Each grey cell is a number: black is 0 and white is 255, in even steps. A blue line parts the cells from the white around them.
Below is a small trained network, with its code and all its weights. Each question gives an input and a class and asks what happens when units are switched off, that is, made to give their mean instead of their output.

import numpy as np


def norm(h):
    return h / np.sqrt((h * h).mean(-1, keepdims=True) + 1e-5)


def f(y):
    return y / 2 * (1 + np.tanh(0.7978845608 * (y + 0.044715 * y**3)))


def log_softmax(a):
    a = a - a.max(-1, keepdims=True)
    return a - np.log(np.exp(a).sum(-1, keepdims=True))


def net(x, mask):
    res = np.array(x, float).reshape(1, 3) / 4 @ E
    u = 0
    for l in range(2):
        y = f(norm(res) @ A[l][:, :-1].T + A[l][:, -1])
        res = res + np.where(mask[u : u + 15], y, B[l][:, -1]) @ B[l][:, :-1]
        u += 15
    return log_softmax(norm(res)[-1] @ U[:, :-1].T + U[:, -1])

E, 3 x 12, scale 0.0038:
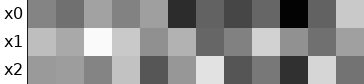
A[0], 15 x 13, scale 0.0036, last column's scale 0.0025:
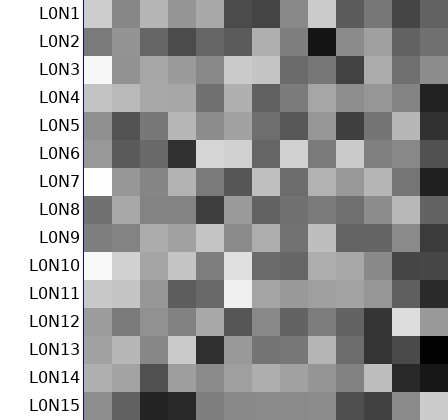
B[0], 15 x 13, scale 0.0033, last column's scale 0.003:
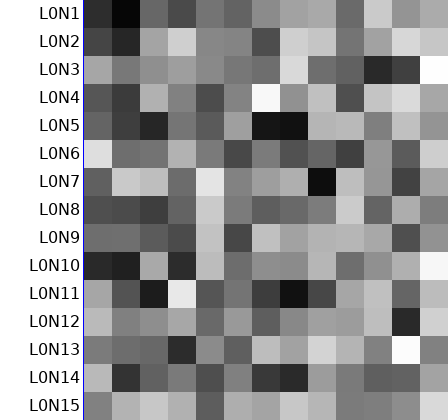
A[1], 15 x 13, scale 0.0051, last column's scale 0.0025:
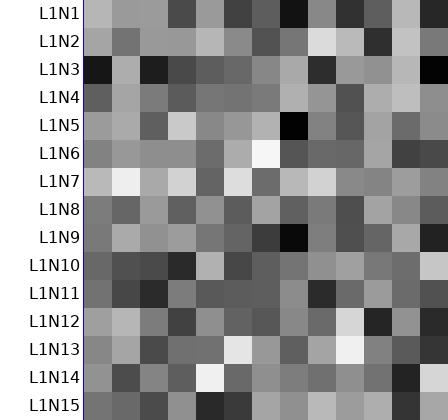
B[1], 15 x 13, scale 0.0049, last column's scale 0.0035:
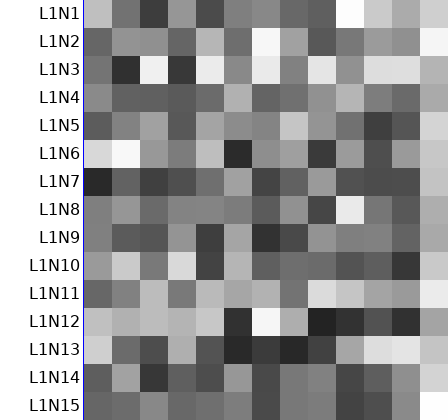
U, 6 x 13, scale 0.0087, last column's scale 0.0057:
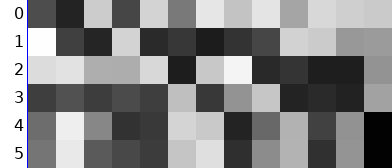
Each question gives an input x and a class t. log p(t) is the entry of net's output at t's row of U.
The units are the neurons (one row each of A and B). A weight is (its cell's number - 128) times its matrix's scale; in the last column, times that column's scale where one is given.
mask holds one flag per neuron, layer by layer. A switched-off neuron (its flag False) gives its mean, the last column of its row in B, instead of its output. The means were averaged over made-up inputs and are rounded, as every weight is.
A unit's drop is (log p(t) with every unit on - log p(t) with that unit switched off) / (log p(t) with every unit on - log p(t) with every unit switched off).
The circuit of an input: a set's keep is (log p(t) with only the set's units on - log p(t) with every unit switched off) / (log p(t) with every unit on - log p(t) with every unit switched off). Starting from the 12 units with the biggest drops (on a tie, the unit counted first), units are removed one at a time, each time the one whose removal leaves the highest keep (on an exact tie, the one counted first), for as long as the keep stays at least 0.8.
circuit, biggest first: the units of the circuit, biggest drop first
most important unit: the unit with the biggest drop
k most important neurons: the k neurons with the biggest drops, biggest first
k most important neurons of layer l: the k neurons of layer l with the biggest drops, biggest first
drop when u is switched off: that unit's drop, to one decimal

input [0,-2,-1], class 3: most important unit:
L0N15
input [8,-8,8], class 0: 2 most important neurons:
[L1N11; L1N5]
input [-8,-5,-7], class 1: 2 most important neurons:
[L1N13; L0N3]
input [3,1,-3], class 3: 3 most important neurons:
[L0N12; L1N13; L0N6]
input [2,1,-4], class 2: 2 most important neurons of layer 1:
[L1N12; L1N2]
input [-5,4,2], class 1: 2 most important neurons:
[L0N11; L0N2]
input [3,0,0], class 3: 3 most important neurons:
[L0N12; L0N10; L1N13]
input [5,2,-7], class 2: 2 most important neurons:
[L1N12; L1N2]
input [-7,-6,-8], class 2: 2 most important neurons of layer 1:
[L1N12; L1N10]
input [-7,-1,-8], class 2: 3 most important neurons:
[L1N12; L0N12; L1N1]
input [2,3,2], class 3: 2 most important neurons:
[L0N9; L1N14]
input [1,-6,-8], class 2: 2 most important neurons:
[L1N12; L1N10]
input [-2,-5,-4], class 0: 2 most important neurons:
[L1N3; L0N3]
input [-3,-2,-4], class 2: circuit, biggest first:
[L1N12]
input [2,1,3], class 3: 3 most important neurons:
[L1N14; L0N3; L0N5]
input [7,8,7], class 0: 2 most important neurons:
[L0N5; L1N10]
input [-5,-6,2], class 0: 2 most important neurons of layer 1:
[L1N3; L1N11]
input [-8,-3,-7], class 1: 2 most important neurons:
[L1N13; L0N3]
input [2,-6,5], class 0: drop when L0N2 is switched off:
0.2
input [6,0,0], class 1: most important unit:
L1N1
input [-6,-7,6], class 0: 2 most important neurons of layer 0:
[L0N2; L0N12]
